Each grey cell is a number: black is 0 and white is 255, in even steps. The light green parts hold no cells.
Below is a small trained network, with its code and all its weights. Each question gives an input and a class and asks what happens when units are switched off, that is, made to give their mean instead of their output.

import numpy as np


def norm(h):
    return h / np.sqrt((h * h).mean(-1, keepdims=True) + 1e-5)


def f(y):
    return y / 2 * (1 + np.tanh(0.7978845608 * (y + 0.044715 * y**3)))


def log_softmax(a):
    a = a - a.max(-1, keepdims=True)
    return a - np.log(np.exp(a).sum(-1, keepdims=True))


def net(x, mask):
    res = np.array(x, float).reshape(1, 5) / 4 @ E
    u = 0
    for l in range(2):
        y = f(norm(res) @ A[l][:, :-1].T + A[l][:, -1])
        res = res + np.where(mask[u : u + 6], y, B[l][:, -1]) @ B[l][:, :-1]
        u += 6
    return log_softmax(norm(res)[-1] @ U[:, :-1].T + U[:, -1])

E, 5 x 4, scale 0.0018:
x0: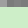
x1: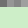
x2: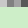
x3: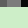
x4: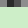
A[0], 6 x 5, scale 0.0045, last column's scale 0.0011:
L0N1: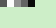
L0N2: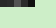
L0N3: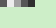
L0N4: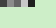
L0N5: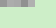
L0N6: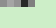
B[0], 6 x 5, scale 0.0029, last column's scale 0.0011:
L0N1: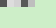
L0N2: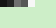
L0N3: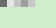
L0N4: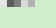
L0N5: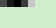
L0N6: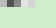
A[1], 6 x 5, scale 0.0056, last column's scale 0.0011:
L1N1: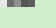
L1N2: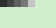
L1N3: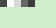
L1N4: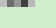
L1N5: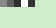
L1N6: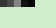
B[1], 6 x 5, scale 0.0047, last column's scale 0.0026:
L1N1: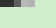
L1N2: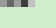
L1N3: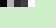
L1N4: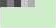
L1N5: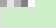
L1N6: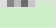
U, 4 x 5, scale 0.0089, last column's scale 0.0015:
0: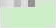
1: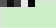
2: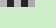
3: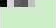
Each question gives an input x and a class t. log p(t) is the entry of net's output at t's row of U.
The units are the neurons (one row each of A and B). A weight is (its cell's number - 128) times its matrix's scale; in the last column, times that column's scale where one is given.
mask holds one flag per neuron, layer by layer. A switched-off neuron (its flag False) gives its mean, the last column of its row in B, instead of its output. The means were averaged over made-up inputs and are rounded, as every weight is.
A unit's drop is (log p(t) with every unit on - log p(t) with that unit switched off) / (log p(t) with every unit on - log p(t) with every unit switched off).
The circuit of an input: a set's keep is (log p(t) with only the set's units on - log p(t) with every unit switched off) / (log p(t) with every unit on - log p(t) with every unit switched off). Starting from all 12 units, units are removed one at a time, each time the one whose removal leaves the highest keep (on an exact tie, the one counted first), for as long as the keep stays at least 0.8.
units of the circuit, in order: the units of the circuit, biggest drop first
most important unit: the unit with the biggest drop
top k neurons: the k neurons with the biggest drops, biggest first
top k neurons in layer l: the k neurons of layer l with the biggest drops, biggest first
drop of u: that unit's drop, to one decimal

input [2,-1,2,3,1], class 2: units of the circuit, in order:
L1N6
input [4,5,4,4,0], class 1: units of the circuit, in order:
L0N6, L1N1
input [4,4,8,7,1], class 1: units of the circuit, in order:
L0N6, L1N4, L1N1
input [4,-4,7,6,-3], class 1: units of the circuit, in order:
L0N6, L1N1, L1N4
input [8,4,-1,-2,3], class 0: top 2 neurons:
L1N5, L1N3
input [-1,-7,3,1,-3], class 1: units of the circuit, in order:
L0N6, L1N1
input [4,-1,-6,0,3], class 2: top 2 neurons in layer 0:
L0N2, L0N6
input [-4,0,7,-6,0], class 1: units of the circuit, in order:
L1N1, L0N5
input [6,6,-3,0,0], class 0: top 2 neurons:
L0N4, L1N3
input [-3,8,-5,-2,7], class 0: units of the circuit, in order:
L1N5, L1N3
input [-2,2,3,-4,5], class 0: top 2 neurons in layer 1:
L1N5, L1N3
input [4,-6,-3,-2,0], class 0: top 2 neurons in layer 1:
L1N5, L1N3
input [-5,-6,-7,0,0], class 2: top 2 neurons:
L0N2, L1N2
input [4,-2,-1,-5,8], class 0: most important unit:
L1N5
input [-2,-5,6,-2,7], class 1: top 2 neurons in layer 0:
L0N5, L0N2
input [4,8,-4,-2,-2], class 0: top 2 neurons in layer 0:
L0N4, L0N5
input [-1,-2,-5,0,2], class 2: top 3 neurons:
L0N2, L1N2, L0N6
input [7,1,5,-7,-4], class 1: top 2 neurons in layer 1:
L1N1, L1N6
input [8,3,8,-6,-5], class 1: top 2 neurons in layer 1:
L1N1, L1N5
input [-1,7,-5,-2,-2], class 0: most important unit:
L0N4
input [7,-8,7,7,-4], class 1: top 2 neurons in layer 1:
L1N1, L1N4
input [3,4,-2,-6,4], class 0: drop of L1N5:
0.3
